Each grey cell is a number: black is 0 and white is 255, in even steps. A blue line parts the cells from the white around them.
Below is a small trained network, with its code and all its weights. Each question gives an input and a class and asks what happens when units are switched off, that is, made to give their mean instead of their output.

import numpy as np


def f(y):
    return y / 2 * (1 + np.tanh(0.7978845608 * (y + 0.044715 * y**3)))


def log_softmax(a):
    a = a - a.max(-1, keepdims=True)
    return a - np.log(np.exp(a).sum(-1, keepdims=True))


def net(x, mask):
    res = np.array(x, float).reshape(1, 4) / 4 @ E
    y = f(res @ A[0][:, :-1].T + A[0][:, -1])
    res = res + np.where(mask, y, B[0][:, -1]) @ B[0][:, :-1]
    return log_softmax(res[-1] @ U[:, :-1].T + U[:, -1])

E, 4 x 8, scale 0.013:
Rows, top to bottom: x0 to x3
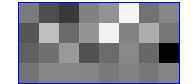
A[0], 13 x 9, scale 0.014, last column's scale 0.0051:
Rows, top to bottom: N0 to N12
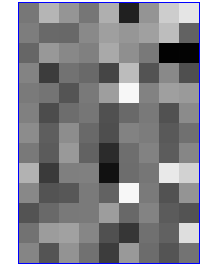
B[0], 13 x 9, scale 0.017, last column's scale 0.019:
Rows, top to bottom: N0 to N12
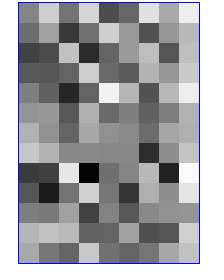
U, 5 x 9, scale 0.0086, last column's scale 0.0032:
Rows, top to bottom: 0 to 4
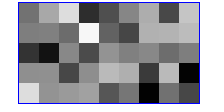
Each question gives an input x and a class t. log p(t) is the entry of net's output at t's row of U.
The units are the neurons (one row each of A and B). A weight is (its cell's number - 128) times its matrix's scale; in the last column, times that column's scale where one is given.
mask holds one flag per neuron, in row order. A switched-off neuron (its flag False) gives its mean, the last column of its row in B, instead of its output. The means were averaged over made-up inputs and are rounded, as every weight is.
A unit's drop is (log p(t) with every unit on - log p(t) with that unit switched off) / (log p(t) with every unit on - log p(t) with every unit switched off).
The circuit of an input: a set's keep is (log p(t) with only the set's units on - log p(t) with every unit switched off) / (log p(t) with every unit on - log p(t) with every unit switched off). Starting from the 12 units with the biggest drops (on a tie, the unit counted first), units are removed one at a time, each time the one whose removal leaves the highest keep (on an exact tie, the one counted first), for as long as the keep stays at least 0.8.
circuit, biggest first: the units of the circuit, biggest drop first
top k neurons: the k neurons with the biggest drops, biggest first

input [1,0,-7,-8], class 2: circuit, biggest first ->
[N8]
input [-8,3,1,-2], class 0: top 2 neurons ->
[N11 N9]
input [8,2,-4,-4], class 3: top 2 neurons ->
[N4 N8]
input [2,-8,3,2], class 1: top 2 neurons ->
[N3 N9]
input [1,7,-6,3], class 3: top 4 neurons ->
[N1 N9 N4 N3]
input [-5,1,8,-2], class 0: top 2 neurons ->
[N2 N4]
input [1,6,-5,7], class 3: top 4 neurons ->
[N9 N1 N3 N4]
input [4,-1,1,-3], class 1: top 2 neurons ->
[N8 N2]
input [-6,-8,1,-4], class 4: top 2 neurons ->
[N7 N12]
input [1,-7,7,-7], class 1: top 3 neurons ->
[N3 N9 N12]
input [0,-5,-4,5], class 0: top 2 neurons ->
[N4 N9]
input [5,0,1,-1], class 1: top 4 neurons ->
[N8 N9 N2 N3]
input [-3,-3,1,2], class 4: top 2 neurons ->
[N2 N7]
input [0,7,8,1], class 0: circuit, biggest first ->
[N4]
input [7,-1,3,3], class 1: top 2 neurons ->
[N8 N9]
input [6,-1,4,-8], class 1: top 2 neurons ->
[N8 N9]
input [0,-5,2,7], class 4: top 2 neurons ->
[N0 N7]
